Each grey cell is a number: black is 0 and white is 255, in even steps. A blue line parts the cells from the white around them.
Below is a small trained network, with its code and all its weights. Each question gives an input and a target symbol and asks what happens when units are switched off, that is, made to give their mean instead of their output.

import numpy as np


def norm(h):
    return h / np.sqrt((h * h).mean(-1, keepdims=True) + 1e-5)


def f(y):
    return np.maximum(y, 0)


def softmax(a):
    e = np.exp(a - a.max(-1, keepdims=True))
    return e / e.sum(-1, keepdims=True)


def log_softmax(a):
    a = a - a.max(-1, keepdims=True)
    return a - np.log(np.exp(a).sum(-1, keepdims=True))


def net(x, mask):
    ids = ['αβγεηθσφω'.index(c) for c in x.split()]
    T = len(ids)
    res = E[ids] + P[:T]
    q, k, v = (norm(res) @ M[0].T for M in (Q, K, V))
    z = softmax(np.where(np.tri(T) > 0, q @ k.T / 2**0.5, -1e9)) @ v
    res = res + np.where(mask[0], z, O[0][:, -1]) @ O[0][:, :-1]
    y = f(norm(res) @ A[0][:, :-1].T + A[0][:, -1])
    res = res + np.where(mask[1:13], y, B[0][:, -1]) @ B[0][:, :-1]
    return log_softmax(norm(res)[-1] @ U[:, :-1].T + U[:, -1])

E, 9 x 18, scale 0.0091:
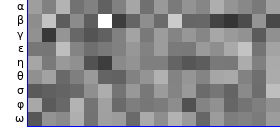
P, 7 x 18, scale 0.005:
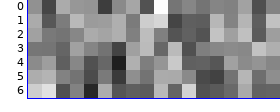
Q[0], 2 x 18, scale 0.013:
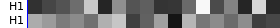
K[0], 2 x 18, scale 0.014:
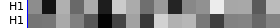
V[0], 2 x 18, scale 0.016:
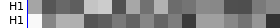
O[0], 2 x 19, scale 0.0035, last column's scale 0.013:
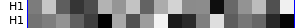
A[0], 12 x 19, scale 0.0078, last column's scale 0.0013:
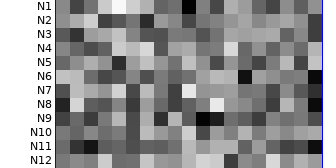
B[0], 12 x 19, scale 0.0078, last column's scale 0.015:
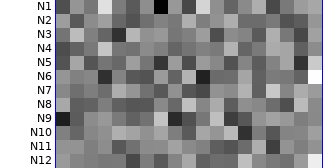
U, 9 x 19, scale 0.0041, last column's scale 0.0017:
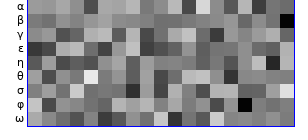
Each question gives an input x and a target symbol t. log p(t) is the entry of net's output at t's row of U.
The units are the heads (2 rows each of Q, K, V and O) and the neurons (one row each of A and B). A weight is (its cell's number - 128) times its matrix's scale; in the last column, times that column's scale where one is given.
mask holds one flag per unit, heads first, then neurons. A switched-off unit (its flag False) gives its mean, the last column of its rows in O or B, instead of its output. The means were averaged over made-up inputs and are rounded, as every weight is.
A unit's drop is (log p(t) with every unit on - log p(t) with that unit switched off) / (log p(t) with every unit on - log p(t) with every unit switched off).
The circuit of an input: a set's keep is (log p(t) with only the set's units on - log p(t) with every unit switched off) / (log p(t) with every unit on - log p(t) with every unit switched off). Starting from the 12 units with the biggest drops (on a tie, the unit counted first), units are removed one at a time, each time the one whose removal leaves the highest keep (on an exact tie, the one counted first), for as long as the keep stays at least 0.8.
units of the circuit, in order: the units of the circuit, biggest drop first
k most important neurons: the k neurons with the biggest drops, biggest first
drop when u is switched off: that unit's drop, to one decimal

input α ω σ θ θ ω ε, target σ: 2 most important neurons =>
[N1 N6]
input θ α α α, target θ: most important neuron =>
[N10]
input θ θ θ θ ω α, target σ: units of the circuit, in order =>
[H1 N6]
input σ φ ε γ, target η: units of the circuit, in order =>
[H1 N5]
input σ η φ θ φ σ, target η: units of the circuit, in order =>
[H1 N5 N6]
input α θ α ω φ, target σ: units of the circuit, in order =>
[H1 N1]
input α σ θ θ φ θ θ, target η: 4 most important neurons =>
[N5 N6 N12 N10]
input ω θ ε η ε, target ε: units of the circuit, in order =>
[H1 N9 N10]
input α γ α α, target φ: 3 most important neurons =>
[N10 N6 N2]
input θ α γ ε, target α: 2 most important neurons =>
[N3 N5]
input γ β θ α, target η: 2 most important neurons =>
[N5 N12]
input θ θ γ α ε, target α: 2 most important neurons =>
[N3 N6]
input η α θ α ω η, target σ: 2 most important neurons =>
[N6 N1]
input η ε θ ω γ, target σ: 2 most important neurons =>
[N1 N6]
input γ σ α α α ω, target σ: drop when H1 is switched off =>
1.9
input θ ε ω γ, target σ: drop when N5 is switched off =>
0.0
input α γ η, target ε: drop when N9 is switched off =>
0.5
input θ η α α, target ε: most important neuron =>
[N9]
